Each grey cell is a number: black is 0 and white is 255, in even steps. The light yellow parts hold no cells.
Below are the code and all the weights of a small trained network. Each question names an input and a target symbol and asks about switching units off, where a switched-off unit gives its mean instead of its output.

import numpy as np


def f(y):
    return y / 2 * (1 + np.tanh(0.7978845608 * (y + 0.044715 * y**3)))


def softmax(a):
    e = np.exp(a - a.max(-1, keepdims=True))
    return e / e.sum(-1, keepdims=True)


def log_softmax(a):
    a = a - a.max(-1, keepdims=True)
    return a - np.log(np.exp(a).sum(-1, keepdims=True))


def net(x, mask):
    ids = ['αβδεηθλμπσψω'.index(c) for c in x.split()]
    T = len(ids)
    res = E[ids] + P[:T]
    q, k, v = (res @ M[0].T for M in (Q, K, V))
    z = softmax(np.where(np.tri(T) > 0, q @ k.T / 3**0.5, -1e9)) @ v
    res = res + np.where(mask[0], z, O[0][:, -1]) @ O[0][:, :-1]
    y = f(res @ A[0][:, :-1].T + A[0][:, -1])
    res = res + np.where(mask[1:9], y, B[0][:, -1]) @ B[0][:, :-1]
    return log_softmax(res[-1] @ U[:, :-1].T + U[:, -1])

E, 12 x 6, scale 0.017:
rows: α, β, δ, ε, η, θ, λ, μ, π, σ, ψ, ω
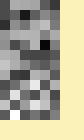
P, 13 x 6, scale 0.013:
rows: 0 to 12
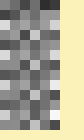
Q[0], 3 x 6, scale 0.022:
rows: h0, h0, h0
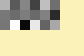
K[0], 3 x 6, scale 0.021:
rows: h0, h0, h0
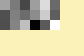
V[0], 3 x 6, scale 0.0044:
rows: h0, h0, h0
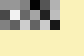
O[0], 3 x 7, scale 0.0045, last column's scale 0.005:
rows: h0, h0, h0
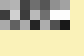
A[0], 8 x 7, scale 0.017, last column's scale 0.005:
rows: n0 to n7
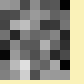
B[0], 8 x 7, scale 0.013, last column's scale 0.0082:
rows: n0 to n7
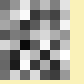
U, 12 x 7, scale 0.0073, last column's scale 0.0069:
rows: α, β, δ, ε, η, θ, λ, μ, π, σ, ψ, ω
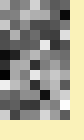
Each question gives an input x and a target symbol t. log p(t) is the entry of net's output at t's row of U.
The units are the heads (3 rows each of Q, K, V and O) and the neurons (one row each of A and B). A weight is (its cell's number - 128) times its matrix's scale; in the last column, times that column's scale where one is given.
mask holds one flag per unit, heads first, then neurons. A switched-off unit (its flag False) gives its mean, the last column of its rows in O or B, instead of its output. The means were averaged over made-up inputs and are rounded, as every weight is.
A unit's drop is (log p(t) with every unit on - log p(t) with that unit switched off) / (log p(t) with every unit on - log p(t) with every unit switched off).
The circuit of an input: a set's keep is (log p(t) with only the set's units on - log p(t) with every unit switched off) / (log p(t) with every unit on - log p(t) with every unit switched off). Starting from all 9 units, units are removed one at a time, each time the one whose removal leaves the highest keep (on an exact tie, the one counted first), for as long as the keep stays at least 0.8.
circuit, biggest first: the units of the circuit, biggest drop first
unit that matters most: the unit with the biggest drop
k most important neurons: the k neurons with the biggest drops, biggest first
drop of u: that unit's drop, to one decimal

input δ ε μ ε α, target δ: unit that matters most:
n5
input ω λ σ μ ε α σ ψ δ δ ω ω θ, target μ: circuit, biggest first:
(n0, h0, n6)
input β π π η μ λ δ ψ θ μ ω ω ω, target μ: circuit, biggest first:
(n0, h0)
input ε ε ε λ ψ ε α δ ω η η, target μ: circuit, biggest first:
(n3, n6)
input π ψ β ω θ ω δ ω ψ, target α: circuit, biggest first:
(n7, h0, n6)
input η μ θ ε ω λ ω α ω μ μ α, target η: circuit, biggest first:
(n6, n5)
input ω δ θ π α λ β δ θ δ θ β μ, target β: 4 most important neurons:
(n0, n2, n4, n1)
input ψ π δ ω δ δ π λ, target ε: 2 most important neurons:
(n7, n5)
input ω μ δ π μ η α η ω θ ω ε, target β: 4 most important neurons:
(n6, n7, n5, n2)
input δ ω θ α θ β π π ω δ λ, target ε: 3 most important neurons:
(n5, n7, n0)
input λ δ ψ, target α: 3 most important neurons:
(n7, n6, n0)
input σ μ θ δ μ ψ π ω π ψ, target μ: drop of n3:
-0.1
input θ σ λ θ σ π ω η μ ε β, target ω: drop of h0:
0.2
